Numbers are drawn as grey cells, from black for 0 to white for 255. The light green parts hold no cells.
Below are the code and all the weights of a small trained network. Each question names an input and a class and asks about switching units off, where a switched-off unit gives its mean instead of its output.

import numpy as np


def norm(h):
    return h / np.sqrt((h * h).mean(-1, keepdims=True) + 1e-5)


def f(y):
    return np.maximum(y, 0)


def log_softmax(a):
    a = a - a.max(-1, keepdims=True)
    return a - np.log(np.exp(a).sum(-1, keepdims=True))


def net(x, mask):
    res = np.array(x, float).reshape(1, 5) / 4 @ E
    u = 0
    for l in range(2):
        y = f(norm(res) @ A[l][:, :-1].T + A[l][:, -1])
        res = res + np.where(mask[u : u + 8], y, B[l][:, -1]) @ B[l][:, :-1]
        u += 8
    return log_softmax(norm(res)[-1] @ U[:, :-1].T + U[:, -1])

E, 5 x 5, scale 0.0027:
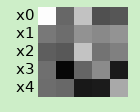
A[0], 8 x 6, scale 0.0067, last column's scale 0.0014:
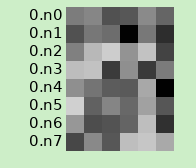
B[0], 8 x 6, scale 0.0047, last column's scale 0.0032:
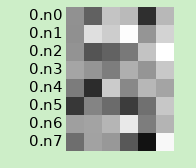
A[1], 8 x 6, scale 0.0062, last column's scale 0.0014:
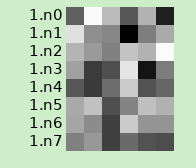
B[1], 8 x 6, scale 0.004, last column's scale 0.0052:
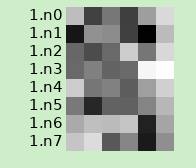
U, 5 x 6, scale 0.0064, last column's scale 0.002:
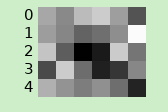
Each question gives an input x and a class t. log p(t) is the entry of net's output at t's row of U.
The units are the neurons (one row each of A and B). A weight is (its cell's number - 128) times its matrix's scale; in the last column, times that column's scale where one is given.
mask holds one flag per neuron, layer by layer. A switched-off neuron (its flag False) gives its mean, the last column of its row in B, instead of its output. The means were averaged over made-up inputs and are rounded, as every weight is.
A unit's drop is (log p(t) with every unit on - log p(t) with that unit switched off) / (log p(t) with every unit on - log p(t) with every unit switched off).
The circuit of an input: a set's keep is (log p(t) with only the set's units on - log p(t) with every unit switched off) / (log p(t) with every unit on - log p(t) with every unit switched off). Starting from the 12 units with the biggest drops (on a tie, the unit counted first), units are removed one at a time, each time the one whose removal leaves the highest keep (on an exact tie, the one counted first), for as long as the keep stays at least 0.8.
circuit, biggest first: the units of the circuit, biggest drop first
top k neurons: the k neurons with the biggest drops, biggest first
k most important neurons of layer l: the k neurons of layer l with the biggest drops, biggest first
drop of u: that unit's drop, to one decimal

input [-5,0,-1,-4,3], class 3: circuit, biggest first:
0.n7
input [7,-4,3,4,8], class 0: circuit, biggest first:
0.n1, 0.n6
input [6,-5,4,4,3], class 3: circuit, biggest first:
1.n1, 0.n5, 1.n0
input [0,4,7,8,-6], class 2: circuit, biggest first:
0.n1, 1.n3, 1.n4
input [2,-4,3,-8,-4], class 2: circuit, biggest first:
0.n1, 1.n0, 0.n2
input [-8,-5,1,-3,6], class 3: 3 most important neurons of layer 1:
1.n3, 1.n2, 1.n0
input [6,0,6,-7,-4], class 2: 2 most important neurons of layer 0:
0.n2, 0.n7
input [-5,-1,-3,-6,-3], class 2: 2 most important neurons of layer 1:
1.n0, 1.n5
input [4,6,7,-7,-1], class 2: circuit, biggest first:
0.n2, 1.n0, 0.n1
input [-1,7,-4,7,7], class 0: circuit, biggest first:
0.n1, 0.n6, 1.n6
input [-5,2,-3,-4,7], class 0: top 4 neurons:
0.n1, 0.n6, 0.n0, 0.n4
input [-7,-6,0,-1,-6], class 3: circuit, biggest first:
0.n7, 0.n1
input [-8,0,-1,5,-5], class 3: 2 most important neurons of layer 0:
0.n7, 0.n2
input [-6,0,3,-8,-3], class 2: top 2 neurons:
1.n0, 0.n2
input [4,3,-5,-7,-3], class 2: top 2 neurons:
1.n5, 0.n1
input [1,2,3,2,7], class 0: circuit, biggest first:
0.n1
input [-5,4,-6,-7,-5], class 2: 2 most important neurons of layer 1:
1.n0, 1.n5
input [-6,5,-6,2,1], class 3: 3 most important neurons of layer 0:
0.n7, 0.n2, 0.n1
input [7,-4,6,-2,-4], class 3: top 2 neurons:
1.n1, 0.n1
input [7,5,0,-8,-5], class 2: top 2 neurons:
0.n2, 1.n0
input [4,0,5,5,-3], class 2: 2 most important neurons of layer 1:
1.n3, 1.n6
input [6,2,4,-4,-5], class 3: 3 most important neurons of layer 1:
1.n1, 1.n3, 1.n4
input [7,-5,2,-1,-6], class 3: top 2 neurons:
1.n1, 0.n1
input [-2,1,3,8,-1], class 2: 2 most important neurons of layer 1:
1.n3, 1.n4
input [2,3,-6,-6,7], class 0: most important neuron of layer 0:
0.n6
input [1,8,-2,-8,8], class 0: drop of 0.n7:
-0.1
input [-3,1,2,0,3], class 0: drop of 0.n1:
0.2
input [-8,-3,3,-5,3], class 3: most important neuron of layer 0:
0.n7
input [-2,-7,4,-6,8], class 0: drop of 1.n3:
0.1
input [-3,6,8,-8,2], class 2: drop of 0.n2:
0.2
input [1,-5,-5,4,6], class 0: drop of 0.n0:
0.0
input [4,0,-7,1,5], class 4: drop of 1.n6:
0.1
